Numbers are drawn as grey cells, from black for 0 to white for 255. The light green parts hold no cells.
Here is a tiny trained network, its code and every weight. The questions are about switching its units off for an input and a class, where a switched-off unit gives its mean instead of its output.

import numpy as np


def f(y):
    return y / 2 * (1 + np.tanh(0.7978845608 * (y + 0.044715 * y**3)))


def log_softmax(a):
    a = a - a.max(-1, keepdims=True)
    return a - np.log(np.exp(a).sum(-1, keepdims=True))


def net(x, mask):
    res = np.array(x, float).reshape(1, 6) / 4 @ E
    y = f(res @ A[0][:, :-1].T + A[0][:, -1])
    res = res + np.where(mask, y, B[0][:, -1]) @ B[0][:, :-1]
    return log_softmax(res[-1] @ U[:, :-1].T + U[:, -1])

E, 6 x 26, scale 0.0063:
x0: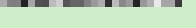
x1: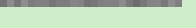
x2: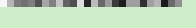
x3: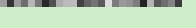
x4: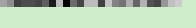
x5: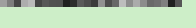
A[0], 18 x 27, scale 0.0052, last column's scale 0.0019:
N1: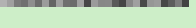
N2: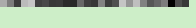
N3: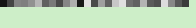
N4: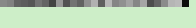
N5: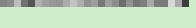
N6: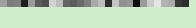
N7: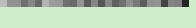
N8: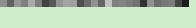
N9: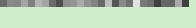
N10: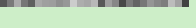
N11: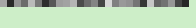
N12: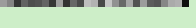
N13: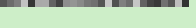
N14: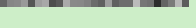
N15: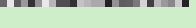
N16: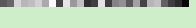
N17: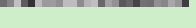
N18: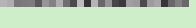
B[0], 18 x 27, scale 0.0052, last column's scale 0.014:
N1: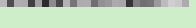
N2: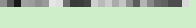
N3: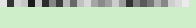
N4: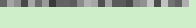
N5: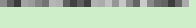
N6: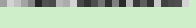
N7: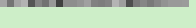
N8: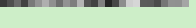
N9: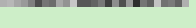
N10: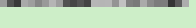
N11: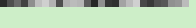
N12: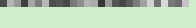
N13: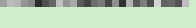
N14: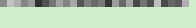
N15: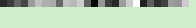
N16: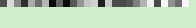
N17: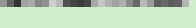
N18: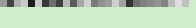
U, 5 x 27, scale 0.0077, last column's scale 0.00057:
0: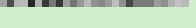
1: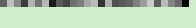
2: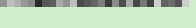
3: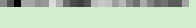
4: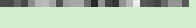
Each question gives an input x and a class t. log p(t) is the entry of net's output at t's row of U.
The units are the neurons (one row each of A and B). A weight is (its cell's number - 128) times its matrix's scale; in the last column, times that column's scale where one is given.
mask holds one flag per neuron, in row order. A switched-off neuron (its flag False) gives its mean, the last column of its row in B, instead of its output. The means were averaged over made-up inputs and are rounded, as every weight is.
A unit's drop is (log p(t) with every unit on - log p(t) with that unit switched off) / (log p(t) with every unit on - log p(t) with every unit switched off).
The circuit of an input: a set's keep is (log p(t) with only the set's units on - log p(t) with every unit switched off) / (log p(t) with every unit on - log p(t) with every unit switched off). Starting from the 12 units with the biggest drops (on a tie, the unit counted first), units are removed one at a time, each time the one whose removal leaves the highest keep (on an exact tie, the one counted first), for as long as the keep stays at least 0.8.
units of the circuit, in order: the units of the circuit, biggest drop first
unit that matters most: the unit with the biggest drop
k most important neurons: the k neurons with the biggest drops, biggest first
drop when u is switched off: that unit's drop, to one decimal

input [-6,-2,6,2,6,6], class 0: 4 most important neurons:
(N18, N16, N1, N6)
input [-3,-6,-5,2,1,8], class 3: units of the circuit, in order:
(N2)
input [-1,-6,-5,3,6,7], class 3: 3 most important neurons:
(N2, N16, N18)
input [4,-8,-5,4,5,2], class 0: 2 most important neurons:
(N3, N16)
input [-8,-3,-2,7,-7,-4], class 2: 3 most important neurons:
(N13, N9, N14)
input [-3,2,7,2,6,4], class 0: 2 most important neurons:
(N18, N16)
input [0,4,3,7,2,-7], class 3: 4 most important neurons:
(N5, N17, N10, N15)
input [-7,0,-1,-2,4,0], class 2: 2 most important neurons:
(N16, N13)
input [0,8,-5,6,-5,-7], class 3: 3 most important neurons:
(N17, N5, N10)
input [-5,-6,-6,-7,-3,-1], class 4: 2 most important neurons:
(N15, N18)
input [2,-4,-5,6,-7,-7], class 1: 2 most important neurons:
(N16, N2)
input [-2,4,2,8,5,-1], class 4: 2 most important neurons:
(N11, N16)
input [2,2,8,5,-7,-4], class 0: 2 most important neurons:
(N18, N1)
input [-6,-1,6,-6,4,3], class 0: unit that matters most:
N18
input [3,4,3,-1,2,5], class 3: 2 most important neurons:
(N2, N3)
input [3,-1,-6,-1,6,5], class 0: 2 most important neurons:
(N3, N16)
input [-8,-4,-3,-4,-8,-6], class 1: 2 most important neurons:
(N16, N6)
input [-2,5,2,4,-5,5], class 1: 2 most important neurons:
(N16, N17)
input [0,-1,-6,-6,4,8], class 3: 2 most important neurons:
(N2, N18)
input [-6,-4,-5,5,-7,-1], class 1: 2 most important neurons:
(N16, N6)
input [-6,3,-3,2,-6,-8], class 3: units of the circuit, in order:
(N17)
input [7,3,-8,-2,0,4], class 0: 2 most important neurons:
(N3, N13)
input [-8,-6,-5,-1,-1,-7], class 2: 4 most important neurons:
(N13, N14, N9, N2)
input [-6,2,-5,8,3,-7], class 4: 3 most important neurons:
(N11, N8, N2)
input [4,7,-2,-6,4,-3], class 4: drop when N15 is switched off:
1.1
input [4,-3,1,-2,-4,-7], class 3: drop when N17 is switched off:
0.1
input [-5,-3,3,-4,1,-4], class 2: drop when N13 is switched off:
0.3
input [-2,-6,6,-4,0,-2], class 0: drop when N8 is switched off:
0.0
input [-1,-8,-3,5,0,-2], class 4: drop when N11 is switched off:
0.2
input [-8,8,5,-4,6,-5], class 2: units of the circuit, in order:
(N13)
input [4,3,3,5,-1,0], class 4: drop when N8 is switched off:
0.2
